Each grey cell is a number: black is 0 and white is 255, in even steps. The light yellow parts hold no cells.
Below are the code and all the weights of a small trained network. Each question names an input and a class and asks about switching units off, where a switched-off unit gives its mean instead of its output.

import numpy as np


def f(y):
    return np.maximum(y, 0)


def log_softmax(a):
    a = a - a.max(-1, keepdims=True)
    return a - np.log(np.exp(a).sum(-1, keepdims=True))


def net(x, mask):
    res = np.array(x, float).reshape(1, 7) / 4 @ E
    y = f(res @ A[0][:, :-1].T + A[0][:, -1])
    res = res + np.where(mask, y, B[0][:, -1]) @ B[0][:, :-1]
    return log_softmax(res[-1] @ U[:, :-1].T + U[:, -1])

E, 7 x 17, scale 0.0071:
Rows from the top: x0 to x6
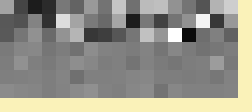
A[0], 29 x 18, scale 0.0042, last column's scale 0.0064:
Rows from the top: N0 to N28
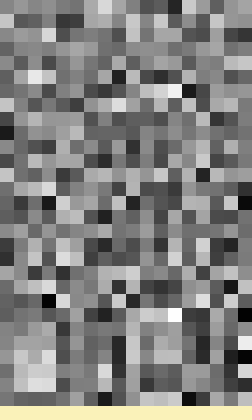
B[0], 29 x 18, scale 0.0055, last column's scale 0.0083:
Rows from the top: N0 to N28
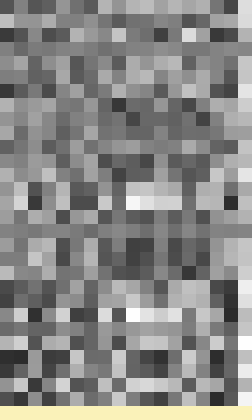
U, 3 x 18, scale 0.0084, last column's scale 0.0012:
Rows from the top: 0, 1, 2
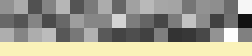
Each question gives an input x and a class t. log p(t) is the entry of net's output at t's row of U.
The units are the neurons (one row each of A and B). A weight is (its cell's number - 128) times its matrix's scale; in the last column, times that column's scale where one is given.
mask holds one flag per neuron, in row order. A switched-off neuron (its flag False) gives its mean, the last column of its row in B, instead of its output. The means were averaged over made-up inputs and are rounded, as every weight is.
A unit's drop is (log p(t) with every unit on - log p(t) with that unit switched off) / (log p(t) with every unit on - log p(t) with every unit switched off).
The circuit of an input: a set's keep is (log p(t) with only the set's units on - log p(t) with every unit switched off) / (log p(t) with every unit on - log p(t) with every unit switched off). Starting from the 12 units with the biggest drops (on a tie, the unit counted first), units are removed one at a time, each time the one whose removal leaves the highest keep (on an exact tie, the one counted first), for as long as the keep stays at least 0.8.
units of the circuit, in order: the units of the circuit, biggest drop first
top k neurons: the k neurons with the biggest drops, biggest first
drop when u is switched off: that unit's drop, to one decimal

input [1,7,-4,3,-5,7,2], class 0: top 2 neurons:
N14; N28
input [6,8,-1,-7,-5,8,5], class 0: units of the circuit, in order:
N14
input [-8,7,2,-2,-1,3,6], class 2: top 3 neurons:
N17; N18; N11
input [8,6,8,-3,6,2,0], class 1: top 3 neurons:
N28; N6; N24
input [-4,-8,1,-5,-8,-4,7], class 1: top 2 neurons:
N25; N2
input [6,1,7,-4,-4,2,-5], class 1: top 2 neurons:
N28; N6
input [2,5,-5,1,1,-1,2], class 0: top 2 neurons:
N14; N28
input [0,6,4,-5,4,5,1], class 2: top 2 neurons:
N18; N17
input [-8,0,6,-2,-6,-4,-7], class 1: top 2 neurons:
N20; N26
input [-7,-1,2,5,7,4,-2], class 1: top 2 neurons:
N26; N20
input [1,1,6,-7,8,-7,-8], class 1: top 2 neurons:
N28; N6
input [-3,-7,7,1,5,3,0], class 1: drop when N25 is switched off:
0.4
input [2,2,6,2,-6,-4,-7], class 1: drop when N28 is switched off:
0.4
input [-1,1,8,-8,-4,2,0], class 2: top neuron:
N18
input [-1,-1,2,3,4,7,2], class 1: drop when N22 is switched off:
0.3
